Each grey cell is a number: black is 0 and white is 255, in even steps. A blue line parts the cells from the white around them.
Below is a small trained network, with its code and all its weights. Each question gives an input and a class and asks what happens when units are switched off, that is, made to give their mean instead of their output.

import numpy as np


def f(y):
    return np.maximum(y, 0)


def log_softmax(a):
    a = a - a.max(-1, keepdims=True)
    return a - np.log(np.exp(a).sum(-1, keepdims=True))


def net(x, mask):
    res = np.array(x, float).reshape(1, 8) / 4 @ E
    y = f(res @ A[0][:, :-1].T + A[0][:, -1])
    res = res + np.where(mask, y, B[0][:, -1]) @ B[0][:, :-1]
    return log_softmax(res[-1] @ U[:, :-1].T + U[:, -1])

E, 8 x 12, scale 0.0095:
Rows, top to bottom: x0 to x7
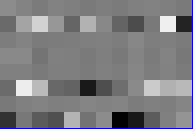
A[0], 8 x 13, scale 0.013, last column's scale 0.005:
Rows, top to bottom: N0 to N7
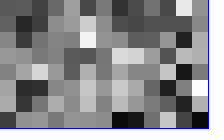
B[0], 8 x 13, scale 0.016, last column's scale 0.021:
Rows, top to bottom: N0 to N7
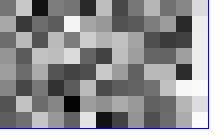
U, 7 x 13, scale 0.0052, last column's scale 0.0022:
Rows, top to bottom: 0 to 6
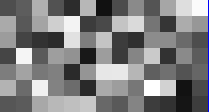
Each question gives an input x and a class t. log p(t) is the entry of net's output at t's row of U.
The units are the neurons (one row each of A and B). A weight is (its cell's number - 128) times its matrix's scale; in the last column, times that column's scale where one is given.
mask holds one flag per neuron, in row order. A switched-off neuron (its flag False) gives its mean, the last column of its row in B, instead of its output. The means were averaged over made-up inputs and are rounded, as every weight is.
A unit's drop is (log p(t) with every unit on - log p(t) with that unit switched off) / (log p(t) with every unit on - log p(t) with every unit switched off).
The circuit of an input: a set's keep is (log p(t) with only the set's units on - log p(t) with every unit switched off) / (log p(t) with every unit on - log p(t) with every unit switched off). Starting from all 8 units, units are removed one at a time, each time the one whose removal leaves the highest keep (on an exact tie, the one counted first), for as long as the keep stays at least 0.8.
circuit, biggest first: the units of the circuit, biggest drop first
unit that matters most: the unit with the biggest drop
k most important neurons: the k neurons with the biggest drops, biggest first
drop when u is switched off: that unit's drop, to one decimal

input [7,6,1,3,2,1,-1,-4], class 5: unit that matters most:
N4
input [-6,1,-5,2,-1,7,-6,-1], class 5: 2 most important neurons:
(N7; N5)
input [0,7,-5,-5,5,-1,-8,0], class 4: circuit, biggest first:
(N4; N2)
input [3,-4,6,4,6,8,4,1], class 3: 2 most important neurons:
(N0; N7)
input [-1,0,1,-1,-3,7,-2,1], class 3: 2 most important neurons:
(N5; N7)
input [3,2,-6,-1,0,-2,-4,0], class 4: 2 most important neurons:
(N7; N3)
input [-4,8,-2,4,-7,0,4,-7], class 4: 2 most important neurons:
(N6; N2)
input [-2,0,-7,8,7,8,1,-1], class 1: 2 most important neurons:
(N4; N5)
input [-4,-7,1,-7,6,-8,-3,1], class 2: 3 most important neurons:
(N1; N7; N0)
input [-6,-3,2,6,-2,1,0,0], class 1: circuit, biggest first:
(N7; N4; N1; N6)
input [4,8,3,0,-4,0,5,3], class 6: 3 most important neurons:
(N5; N7; N2)
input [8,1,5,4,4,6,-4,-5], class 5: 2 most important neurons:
(N4; N7)
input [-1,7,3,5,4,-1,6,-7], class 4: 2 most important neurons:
(N6; N2)
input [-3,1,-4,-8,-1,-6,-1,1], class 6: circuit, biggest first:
(N2)
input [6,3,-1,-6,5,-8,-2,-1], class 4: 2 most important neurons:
(N2; N6)
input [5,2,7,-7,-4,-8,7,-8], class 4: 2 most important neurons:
(N2; N7)
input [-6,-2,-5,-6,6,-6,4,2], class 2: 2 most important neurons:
(N1; N7)
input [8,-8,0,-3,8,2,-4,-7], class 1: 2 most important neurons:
(N3; N7)
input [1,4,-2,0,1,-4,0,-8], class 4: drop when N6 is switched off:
0.0
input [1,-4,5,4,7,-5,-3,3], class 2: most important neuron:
(N1)
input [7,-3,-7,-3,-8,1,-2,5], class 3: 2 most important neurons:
(N0; N5)
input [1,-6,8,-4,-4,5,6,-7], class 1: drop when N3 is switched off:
0.1
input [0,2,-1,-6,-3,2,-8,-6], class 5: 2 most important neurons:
(N4; N2)
